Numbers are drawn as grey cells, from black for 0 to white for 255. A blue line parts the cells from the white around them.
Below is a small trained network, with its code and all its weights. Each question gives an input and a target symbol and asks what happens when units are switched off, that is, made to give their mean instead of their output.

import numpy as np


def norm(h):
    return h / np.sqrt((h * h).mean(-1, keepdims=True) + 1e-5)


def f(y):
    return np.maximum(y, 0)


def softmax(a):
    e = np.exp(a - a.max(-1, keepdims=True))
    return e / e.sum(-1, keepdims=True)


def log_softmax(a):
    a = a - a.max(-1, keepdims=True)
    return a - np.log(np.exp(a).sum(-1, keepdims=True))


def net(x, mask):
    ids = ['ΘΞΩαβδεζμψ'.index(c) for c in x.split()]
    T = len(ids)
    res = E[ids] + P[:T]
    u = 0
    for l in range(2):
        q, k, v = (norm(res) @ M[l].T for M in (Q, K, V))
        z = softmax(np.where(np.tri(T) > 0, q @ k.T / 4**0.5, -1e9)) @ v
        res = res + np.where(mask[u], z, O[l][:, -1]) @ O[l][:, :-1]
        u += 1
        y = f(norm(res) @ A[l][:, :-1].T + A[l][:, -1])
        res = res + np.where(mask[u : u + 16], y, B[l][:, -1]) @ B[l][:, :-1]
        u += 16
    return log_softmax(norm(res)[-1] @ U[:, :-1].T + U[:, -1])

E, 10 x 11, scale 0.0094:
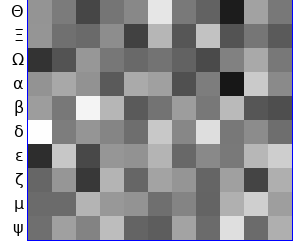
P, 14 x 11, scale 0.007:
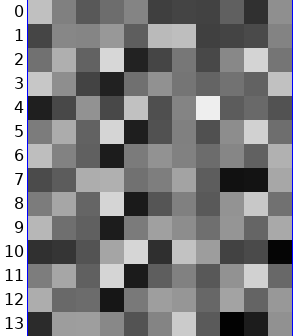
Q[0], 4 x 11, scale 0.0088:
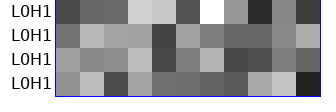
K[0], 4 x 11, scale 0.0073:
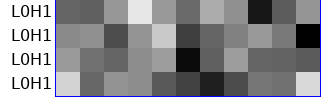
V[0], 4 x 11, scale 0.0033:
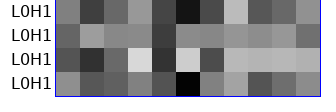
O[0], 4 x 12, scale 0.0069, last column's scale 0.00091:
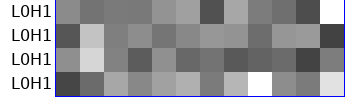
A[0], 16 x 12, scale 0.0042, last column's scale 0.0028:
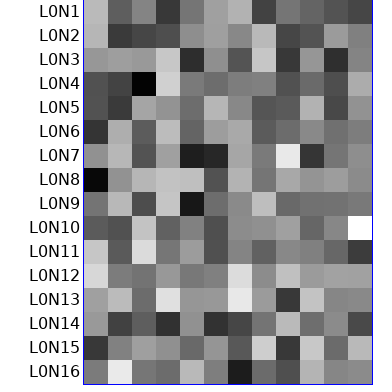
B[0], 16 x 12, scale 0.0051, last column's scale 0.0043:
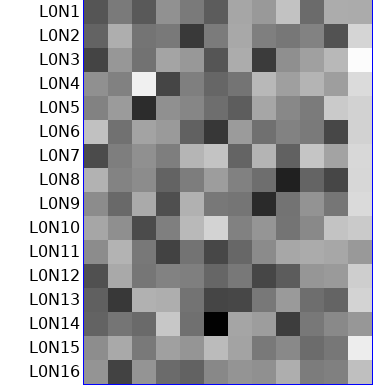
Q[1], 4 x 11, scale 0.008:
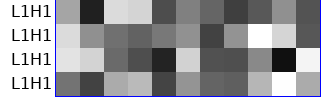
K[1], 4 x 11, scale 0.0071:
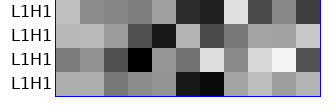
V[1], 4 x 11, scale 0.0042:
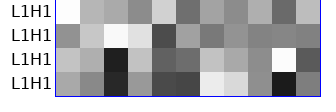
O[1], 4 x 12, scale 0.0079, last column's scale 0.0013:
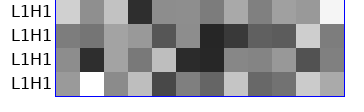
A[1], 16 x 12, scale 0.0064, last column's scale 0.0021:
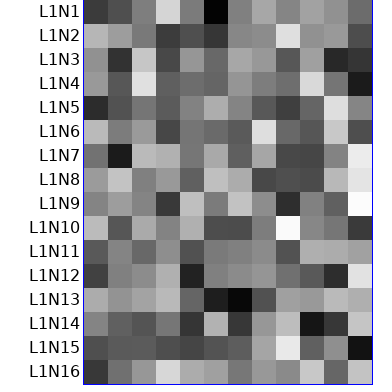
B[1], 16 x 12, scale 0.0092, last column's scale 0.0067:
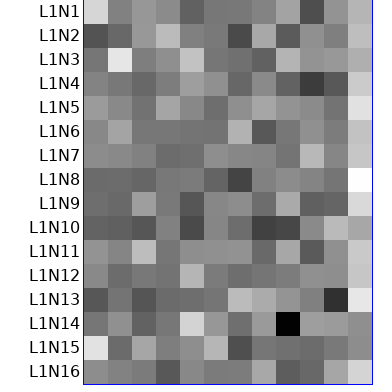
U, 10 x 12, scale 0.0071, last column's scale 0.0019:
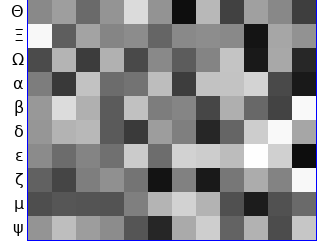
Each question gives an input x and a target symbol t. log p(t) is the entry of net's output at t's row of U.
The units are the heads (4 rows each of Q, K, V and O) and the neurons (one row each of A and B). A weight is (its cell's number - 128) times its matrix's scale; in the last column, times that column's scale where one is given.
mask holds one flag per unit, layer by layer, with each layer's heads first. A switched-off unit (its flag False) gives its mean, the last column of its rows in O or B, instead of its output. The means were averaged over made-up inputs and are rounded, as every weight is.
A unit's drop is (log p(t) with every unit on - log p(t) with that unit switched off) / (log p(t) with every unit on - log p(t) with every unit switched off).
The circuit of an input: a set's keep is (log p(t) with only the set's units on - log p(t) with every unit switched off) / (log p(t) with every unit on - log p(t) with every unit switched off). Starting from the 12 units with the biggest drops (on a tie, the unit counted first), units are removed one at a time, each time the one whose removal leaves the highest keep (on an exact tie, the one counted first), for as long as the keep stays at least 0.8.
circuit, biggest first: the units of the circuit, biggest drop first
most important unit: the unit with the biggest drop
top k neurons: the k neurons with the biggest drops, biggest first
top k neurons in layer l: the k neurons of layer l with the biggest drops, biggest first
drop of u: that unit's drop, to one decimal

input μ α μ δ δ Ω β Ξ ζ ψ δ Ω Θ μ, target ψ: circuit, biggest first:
L1H1, L1N13
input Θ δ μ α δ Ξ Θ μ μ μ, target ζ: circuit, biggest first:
L1H1, L1N10
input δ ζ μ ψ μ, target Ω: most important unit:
L1H1
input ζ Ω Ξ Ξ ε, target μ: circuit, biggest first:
L1H1, L0N8
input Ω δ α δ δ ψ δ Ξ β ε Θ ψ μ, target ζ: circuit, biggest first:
L1H1, L0N14
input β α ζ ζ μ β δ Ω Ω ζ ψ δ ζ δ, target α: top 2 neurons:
L0N7, L1N8
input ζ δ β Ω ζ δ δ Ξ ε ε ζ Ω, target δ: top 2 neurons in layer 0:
L0N3, L0N4
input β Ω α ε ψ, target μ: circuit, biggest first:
L1H1, L0N8
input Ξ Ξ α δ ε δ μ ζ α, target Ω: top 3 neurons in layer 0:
L0N3, L0N4, L0N2
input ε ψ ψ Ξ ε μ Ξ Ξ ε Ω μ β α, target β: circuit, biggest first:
L1N3, L1H1, L1N9
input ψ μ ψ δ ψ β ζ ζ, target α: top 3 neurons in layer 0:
L0N7, L0N4, L0N10
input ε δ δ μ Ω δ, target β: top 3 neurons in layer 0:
L0N3, L0N13, L0N5
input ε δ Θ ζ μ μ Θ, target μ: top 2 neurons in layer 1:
L1N9, L1N14
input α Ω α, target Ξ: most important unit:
L0H1
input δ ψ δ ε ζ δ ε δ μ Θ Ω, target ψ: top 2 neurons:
L0N4, L1N13
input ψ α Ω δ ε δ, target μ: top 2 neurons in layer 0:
L0N7, L0N3
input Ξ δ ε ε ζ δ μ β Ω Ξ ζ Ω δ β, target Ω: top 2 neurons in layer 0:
L0N4, L0N10
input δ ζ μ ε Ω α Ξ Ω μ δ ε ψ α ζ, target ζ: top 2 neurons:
L0N6, L0N4
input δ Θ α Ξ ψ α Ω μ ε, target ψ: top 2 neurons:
L1N13, L0N15
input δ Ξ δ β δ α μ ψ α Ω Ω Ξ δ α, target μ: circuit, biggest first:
L1H1
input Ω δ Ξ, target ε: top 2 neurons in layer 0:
L0N3, L0N14
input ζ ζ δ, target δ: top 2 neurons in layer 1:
L1N13, L1N5
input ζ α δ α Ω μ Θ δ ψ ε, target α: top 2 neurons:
L0N16, L1N2
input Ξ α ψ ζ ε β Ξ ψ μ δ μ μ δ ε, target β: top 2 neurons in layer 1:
L1N3, L1N9
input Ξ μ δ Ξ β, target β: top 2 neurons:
L0N11, L1N3
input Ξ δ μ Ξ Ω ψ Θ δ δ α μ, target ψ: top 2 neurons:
L1N13, L0N8
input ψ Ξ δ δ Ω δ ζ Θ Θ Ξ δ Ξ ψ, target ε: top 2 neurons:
L0N7, L1N5
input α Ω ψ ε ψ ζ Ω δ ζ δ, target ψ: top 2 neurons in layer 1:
L1N6, L1N2
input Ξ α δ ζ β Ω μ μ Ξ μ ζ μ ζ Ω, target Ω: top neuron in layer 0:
L0N5
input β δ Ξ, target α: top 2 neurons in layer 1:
L1N13, L1N4
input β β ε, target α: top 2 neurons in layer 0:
L0N7, L0N10
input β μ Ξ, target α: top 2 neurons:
L0N7, L1N13
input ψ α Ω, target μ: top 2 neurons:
L0N7, L0N14
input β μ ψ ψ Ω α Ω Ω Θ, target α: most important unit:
L1H1
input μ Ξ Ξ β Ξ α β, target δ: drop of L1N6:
0.2
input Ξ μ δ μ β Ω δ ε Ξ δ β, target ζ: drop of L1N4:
0.2
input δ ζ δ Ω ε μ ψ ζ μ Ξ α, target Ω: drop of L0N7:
0.1
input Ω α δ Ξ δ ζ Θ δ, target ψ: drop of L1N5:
0.0
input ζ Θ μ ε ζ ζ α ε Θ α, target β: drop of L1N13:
0.1
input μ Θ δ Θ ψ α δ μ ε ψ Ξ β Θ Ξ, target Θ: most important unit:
L0H1
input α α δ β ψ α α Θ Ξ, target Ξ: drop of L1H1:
0.2
